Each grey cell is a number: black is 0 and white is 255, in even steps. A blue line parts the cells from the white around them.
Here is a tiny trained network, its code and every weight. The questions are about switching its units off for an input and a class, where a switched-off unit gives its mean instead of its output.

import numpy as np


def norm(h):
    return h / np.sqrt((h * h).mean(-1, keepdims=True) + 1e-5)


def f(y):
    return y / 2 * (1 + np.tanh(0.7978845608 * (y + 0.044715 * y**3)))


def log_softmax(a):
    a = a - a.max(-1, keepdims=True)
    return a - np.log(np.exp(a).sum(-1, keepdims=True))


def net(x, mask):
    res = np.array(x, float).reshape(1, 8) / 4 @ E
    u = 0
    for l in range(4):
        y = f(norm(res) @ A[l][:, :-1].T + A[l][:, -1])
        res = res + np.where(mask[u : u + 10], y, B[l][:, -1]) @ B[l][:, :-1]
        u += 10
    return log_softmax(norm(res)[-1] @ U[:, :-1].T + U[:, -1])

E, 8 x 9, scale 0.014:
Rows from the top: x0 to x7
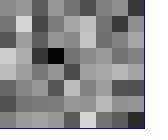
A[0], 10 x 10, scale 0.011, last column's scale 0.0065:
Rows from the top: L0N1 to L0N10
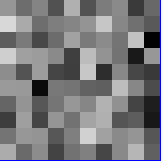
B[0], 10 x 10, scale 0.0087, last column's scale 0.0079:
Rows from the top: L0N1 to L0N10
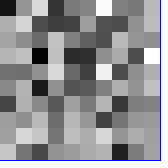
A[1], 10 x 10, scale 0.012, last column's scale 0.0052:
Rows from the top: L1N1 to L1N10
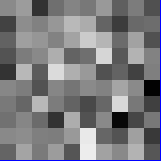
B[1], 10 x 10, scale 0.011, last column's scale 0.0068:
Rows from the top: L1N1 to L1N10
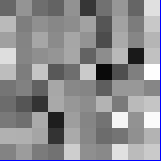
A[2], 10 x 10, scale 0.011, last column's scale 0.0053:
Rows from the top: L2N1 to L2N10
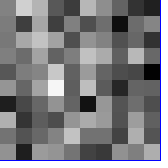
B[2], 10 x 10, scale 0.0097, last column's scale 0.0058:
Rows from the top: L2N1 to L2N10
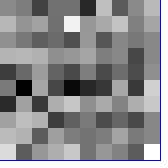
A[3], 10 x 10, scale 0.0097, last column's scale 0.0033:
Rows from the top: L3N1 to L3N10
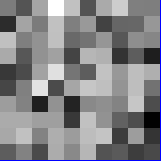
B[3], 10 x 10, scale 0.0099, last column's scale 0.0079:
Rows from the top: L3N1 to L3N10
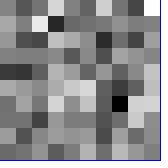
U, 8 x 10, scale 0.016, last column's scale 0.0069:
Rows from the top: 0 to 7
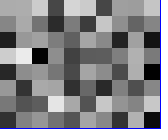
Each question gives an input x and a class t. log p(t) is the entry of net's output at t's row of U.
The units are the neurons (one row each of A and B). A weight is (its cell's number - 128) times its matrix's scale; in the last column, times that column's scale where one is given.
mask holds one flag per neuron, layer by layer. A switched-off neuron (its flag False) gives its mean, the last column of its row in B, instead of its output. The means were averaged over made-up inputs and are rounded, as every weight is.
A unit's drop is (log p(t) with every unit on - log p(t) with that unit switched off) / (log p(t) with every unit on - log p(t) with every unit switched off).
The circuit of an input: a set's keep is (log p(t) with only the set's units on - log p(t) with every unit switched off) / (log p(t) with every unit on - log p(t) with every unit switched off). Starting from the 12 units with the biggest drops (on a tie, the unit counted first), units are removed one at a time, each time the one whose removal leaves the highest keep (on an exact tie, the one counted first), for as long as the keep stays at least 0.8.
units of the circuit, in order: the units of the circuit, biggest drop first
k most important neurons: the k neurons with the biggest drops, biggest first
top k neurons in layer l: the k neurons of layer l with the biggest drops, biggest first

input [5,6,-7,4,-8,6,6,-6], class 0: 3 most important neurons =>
[L0N4; L1N8; L3N6]
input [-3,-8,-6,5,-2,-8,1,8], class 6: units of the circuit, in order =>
[L0N5; L1N5]
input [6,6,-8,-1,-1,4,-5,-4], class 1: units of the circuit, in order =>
[L0N1]
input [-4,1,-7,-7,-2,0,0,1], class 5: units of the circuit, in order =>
[L2N6; L1N8]
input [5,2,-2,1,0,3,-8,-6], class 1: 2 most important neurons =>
[L0N6; L0N1]
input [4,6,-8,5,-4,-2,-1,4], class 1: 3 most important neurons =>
[L0N1; L1N8; L1N1]
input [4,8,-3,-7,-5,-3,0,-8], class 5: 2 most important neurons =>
[L1N5; L2N6]
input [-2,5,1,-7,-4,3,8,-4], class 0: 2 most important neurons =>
[L0N4; L1N5]
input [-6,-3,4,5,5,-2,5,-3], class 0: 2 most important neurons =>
[L0N4; L0N9]
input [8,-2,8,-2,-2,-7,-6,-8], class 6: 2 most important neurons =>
[L0N2; L0N4]
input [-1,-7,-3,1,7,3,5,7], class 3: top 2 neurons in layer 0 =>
[L0N4; L0N2]
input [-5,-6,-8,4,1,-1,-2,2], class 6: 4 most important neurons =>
[L0N5; L1N5; L0N4; L1N9]
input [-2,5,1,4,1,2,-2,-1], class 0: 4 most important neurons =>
[L0N4; L0N9; L1N9; L1N10]
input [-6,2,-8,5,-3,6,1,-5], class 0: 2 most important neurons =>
[L0N4; L3N6]
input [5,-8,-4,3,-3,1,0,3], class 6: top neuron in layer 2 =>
[L2N7]
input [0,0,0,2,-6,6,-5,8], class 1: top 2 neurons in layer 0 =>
[L0N4; L0N5]
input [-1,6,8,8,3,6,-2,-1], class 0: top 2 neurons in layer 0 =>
[L0N4; L0N9]
